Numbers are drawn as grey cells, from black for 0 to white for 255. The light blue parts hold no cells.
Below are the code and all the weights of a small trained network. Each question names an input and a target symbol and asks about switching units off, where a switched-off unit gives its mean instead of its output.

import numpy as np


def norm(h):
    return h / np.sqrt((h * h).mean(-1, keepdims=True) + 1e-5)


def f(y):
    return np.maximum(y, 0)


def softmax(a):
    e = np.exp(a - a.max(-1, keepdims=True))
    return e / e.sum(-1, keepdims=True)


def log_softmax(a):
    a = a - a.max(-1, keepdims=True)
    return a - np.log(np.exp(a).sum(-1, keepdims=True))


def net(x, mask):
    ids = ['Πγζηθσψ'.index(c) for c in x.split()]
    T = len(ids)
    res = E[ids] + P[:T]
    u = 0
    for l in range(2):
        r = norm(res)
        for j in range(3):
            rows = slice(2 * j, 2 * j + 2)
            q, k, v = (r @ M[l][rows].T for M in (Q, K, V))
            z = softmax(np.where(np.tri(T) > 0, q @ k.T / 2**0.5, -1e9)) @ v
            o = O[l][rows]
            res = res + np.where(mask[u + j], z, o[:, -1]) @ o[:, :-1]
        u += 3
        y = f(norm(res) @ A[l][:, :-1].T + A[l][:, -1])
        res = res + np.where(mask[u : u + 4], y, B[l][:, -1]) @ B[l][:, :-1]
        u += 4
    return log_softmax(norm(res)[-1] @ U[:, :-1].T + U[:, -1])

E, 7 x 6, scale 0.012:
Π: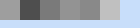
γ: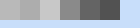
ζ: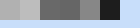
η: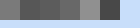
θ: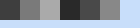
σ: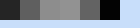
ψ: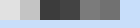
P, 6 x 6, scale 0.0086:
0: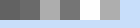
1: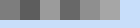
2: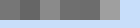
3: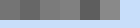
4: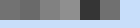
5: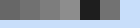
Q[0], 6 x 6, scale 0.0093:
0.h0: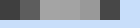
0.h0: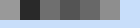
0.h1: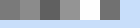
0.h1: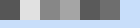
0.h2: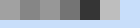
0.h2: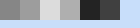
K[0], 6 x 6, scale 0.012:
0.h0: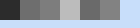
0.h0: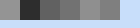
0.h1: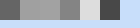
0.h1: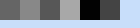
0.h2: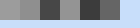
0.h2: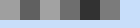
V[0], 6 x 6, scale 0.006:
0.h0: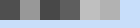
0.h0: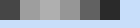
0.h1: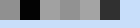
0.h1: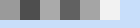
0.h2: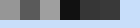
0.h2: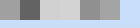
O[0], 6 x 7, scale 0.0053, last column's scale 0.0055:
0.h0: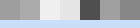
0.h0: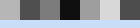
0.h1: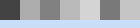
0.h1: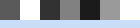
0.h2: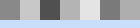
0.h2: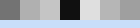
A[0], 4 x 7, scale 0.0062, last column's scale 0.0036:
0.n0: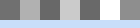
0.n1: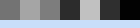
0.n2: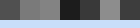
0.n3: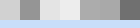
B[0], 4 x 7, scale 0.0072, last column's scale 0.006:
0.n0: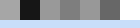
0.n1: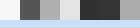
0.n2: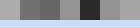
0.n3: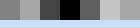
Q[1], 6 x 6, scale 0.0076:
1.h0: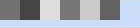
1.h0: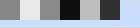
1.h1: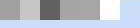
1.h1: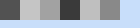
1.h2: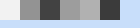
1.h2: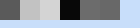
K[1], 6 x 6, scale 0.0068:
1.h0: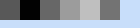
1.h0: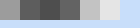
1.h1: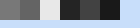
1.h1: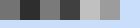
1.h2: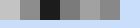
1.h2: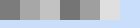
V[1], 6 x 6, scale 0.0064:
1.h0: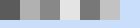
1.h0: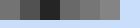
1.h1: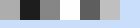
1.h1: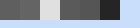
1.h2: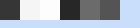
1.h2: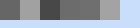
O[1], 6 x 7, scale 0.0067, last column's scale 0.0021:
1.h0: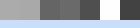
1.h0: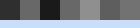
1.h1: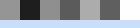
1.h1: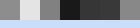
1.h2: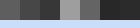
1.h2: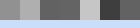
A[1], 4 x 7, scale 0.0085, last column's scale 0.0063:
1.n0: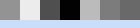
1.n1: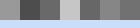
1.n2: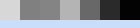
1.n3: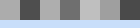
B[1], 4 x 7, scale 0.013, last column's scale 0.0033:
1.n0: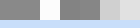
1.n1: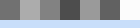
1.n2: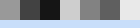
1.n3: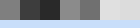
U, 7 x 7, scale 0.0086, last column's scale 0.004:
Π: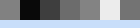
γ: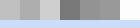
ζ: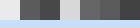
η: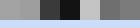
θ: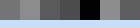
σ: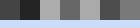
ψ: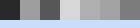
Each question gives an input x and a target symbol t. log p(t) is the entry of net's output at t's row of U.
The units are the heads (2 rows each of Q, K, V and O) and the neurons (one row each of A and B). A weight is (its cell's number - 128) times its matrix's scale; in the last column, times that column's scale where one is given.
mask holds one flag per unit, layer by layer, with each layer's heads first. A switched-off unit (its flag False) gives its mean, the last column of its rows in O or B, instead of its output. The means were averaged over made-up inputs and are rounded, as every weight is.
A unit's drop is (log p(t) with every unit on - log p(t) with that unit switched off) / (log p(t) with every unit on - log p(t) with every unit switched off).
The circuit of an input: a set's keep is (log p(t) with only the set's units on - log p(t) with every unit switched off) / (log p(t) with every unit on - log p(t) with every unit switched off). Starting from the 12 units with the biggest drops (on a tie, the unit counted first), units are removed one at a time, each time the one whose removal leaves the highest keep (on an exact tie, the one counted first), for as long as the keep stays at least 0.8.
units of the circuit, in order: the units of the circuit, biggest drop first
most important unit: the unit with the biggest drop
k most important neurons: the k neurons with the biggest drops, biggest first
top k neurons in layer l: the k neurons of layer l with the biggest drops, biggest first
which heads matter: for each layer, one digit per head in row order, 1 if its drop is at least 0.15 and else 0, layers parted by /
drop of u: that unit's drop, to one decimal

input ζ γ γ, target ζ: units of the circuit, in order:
[1.n2]
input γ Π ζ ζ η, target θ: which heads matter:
010 / 010
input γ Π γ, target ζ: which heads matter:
100 / 001
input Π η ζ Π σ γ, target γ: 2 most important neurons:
[0.n0 0.n3]
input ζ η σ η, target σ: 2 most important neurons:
[0.n2 0.n0]
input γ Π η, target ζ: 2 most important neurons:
[0.n1 1.n2]
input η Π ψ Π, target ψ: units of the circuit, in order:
[0.h1 0.h0 1.n1]
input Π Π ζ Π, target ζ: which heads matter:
001 / 110
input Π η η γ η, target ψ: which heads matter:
010 / 010
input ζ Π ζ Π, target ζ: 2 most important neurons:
[0.n0 0.n1]
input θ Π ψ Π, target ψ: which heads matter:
111 / 010
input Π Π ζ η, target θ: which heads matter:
011 / 000
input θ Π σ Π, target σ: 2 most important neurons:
[0.n0 0.n1]
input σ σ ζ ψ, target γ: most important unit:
1.h2
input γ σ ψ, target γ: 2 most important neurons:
[1.n0 0.n1]
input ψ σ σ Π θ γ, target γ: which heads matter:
001 / 000
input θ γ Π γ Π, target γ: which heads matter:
010 / 010
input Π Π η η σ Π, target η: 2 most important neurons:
[1.n1 0.n0]
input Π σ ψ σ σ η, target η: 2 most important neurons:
[0.n0 1.n1]
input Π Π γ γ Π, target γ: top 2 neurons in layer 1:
[1.n2 1.n3]
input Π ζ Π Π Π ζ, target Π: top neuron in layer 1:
[1.n3]
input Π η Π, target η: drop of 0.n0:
0.8
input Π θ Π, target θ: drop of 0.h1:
0.4
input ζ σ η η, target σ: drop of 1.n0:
-0.1
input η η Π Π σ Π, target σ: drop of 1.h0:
0.2
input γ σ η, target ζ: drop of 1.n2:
0.2
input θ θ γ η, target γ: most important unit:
0.h2
